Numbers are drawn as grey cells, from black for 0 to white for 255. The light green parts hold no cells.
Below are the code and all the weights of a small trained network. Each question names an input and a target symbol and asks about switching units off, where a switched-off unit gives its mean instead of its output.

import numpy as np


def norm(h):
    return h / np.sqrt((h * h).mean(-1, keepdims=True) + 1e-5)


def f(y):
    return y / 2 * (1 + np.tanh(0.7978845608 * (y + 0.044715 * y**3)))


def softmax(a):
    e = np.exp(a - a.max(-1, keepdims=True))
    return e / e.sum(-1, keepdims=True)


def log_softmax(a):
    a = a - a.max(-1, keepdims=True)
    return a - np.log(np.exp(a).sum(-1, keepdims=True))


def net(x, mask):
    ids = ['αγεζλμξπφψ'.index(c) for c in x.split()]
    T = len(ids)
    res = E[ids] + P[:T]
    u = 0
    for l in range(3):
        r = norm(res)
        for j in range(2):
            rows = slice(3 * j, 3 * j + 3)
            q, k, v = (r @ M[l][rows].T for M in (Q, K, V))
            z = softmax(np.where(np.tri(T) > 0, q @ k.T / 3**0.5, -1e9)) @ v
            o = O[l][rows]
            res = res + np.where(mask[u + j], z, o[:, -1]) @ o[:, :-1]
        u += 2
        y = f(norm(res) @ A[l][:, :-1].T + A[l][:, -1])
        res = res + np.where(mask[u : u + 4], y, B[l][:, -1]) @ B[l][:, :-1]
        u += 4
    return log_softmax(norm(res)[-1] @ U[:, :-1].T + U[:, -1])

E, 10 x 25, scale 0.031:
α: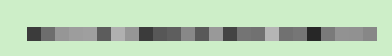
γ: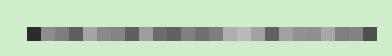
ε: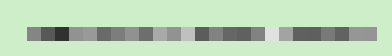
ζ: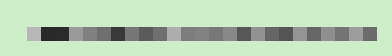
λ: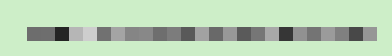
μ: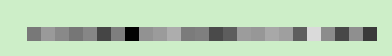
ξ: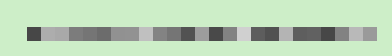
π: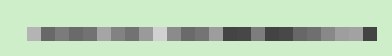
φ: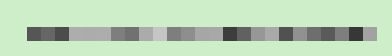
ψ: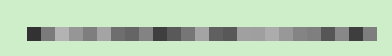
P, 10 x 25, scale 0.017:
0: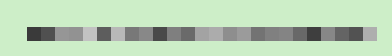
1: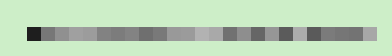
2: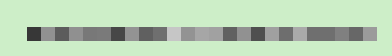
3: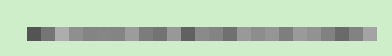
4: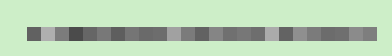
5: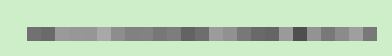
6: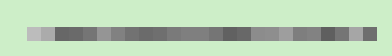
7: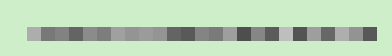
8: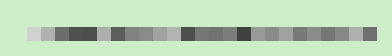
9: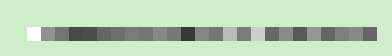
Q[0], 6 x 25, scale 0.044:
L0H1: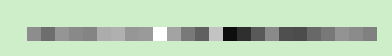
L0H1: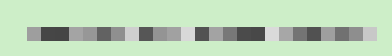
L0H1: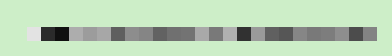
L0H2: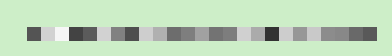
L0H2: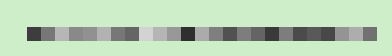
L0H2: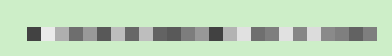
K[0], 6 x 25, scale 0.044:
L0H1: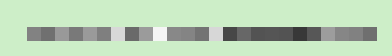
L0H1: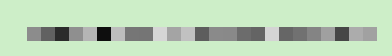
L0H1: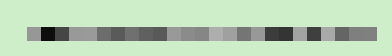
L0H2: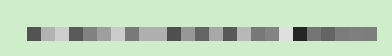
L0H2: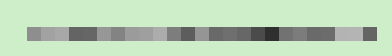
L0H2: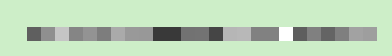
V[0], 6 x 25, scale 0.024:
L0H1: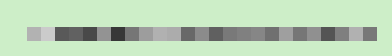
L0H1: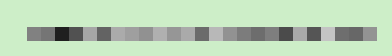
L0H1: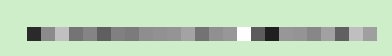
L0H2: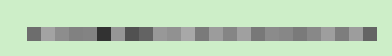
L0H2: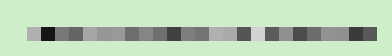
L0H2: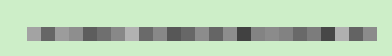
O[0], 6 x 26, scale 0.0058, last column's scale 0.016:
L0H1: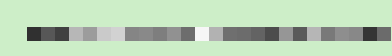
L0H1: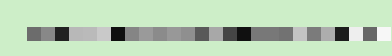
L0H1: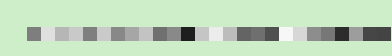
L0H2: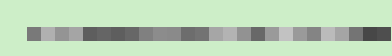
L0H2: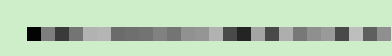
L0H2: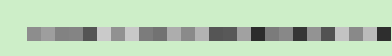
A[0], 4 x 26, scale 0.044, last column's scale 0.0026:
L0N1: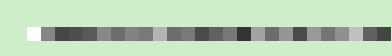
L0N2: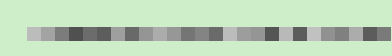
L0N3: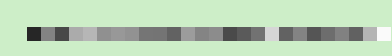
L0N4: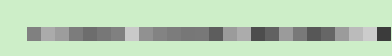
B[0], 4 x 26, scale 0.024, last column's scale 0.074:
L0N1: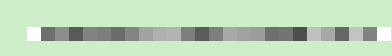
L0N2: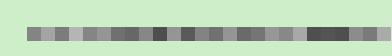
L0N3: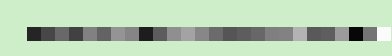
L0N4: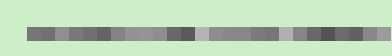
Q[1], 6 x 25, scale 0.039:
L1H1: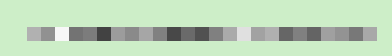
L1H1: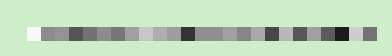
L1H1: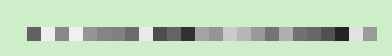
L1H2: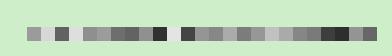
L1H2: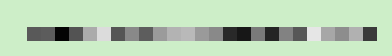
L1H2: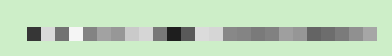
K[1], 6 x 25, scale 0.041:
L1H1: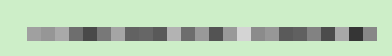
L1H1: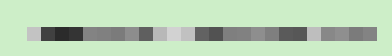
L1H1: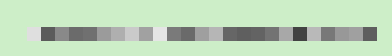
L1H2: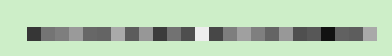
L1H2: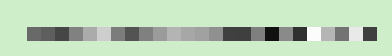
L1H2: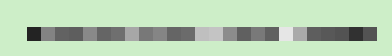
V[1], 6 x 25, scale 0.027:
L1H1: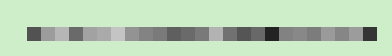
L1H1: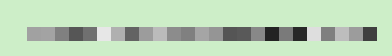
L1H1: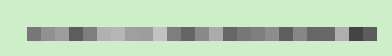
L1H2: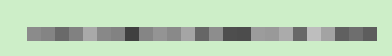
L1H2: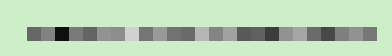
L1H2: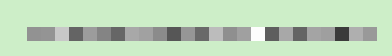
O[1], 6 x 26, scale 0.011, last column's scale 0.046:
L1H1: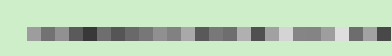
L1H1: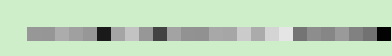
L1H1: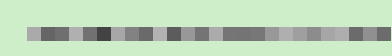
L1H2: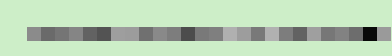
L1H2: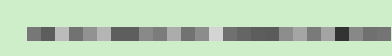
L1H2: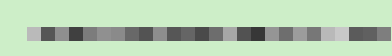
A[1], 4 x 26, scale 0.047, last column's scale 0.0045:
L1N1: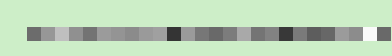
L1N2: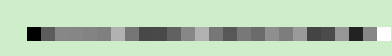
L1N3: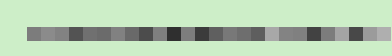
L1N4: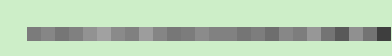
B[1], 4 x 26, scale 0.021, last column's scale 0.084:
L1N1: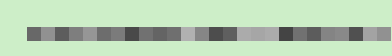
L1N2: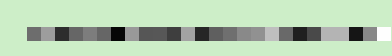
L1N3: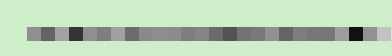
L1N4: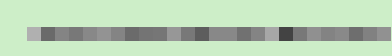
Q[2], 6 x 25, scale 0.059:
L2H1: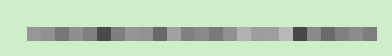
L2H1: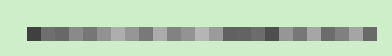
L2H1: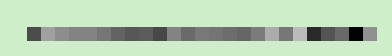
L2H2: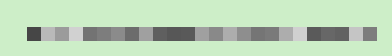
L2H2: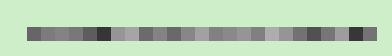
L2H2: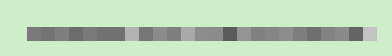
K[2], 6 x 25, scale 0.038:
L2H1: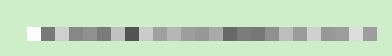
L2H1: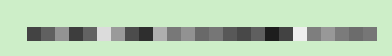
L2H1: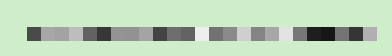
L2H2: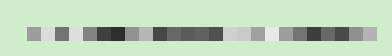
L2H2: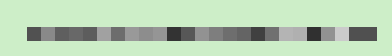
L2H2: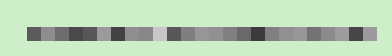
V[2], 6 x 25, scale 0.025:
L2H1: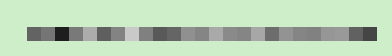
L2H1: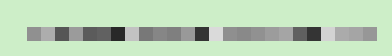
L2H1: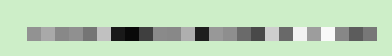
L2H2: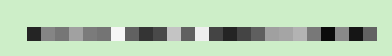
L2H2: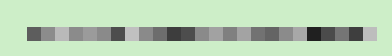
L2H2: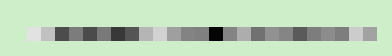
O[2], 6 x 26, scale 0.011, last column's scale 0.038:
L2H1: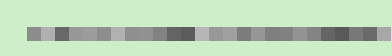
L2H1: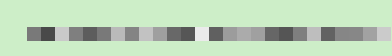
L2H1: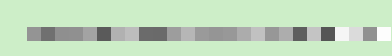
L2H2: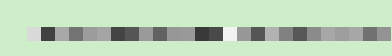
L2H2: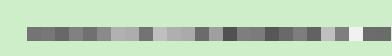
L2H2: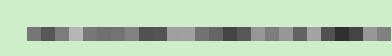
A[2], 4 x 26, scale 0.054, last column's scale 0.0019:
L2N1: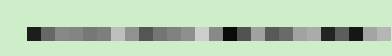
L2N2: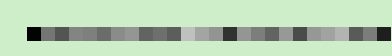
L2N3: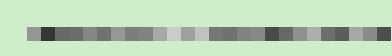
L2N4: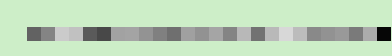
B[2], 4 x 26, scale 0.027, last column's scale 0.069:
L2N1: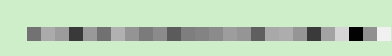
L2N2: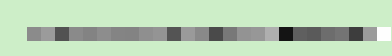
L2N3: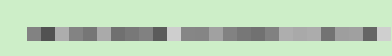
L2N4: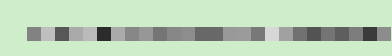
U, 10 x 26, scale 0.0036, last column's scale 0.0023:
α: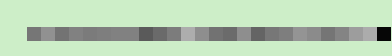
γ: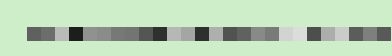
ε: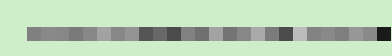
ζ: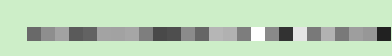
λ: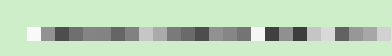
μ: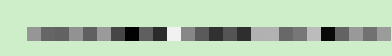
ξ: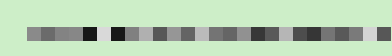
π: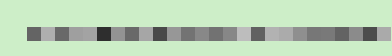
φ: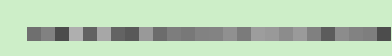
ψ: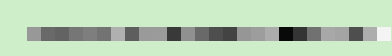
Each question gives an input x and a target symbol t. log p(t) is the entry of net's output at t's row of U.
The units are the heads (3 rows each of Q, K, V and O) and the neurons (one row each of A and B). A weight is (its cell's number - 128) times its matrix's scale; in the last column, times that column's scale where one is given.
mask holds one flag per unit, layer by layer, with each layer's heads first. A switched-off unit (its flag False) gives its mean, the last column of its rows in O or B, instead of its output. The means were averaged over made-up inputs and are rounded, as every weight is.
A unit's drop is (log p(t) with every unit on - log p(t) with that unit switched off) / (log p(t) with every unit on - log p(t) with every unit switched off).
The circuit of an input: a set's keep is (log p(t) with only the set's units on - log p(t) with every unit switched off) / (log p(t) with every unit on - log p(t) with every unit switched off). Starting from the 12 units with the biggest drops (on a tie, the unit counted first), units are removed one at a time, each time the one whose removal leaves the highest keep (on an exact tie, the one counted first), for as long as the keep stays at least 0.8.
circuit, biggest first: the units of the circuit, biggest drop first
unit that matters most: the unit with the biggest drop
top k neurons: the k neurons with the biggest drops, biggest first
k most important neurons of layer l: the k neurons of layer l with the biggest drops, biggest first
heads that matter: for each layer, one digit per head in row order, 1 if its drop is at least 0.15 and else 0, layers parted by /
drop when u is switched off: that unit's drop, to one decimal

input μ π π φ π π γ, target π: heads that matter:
00 / 10 / 00
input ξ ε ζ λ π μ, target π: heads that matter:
10 / 10 / 00
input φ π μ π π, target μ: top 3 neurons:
L0N1; L1N2; L2N1
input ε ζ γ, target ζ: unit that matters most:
L0N3
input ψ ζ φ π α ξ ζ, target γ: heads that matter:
11 / 00 / 01
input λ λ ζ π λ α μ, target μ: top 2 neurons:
L0N2; L0N3
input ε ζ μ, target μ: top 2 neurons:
L0N3; L2N1
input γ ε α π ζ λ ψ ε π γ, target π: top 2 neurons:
L0N2; L0N3
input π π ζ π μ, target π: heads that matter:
01 / 10 / 00
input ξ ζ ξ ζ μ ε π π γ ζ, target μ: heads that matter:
11 / 00 / 00
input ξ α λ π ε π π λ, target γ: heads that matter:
10 / 00 / 00
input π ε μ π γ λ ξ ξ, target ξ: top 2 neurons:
L0N1; L0N3
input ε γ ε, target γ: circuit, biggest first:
L1N2; L0H1; L2N2
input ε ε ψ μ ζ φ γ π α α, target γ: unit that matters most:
L1N2
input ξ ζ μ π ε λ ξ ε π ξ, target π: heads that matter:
10 / 10 / 00
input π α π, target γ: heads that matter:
00 / 00 / 01
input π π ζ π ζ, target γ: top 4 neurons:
L1N2; L0N1; L0N3; L2N2
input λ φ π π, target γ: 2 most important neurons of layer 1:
L1N2; L1N3
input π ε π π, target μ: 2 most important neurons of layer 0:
L0N1; L0N3
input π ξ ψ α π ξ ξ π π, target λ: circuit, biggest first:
L0N1
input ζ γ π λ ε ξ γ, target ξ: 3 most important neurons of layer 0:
L0N3; L0N1; L0N4
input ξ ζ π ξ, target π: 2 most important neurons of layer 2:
L2N4; L2N2
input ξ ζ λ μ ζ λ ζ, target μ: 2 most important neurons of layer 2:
L2N1; L2N3
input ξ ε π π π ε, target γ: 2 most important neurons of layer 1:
L1N2; L1N3
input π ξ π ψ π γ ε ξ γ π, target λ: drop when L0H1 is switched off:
0.0
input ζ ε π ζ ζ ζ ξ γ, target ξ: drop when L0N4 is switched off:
0.2
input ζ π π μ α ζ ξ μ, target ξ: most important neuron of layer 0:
L0N3
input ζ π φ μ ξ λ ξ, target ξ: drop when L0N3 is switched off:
0.6
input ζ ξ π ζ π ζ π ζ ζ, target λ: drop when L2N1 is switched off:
0.1
